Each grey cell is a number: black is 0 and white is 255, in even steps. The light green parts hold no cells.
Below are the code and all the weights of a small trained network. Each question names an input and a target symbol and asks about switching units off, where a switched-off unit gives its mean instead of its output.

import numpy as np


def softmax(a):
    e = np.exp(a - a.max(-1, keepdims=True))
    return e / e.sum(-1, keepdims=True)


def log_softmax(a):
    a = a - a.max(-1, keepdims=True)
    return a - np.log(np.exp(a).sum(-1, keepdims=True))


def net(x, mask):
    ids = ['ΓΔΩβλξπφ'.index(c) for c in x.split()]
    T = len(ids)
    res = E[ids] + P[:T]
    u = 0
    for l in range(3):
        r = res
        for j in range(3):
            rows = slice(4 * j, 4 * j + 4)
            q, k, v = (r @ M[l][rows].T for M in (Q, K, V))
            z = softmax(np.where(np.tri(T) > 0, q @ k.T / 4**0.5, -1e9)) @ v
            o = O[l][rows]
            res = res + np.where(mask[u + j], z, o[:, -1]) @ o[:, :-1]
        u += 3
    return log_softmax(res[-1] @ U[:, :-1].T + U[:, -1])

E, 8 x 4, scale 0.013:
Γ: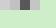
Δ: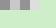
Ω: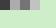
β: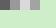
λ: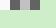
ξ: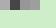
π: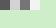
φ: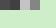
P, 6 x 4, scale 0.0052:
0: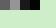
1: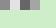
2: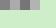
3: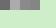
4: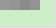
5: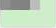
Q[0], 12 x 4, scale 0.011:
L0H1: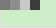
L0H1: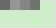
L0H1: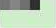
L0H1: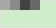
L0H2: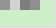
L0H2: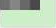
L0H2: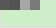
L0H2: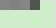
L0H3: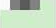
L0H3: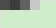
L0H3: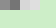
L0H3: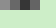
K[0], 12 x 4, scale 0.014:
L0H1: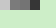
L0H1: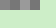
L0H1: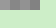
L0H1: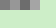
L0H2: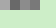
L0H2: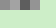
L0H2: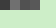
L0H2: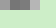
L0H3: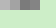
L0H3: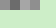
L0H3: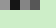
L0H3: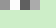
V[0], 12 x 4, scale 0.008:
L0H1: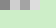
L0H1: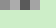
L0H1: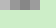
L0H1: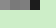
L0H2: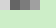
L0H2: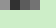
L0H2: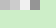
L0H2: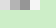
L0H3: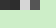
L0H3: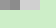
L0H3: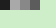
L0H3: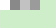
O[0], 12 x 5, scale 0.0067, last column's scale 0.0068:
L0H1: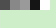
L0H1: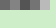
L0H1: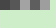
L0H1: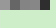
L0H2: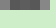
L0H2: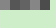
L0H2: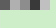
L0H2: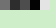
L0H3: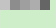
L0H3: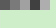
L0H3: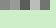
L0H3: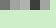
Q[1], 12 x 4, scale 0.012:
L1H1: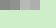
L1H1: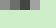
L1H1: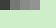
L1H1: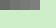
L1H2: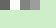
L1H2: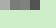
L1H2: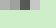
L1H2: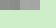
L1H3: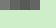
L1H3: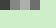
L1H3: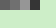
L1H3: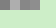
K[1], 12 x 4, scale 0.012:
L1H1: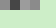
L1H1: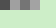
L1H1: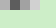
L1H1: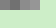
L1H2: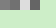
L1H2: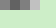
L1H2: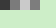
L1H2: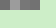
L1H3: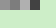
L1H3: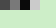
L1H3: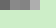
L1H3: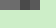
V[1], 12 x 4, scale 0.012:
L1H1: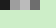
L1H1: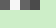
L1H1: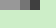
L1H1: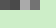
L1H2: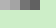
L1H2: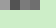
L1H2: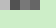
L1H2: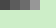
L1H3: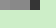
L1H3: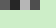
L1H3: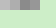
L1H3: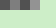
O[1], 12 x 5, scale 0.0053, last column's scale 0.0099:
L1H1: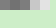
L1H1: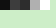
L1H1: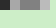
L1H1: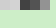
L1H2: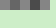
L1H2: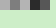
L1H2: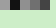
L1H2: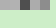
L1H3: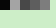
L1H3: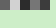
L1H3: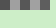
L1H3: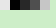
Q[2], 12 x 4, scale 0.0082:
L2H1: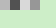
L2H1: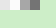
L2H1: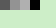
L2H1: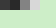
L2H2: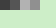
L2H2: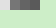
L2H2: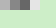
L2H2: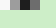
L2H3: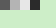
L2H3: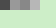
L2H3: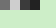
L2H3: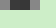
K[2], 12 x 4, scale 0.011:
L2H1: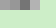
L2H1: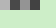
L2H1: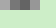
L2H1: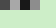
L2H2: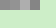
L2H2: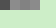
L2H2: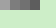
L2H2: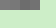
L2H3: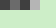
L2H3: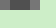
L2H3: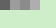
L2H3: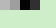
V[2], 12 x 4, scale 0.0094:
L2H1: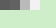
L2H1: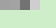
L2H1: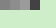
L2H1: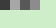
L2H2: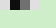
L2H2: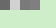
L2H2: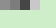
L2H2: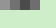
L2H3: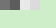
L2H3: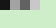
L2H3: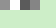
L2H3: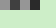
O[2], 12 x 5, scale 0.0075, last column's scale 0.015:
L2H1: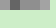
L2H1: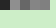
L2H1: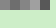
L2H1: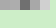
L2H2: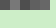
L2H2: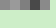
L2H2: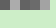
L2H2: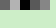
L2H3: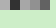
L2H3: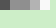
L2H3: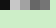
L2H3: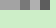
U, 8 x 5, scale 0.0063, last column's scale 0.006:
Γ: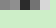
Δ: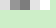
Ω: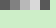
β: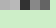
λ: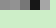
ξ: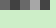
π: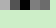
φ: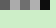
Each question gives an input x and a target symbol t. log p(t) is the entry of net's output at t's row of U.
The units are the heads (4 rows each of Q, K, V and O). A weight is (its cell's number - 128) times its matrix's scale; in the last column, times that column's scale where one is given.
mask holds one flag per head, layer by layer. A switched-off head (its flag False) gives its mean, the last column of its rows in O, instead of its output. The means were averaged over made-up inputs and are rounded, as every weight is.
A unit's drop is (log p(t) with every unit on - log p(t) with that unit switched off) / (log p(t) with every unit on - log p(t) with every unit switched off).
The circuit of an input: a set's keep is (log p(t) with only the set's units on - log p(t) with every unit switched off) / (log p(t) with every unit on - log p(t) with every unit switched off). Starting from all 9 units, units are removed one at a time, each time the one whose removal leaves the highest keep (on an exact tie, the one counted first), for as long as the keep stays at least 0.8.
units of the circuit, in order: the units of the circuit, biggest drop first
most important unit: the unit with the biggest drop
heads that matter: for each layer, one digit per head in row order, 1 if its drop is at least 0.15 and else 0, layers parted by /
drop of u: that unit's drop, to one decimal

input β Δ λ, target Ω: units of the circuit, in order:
(L1H3; L2H3; L2H2)
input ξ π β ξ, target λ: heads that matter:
111 / 110 / 101
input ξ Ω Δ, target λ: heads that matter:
110 / 100 / 101
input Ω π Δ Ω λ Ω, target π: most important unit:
L1H3
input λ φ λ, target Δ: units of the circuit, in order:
(L2H2; L2H3)
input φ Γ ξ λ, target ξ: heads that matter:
111 / 001 / 110
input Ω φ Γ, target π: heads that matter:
111 / 101 / 011
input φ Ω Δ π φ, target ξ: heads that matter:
111 / 001 / 111
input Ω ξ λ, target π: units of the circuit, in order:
(L1H3; L0H3; L2H3; L0H2)
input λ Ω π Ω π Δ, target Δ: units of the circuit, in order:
(L2H2; L1H2; L2H3)
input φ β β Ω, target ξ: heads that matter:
111 / 101 / 111
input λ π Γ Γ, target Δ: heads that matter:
101 / 110 / 111
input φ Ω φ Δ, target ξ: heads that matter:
111 / 001 / 111
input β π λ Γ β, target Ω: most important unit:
L2H3
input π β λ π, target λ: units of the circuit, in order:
(L0H3; L1H2)
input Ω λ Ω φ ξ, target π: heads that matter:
111 / 001 / 111
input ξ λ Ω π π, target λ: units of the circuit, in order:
(L0H1; L1H1; L0H2; L1H2)
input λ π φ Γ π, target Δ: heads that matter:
001 / 010 / 110
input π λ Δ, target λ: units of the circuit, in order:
(L0H3; L1H2)
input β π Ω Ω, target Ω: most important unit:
L0H2
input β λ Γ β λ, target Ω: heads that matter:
010 / 001 / 011
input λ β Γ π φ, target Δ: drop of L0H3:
0.2
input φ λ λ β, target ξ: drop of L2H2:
0.4
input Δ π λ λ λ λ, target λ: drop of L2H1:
0.1
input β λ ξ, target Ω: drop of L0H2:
0.5
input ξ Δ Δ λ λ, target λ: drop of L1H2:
0.1
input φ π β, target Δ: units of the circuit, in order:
(L0H3)
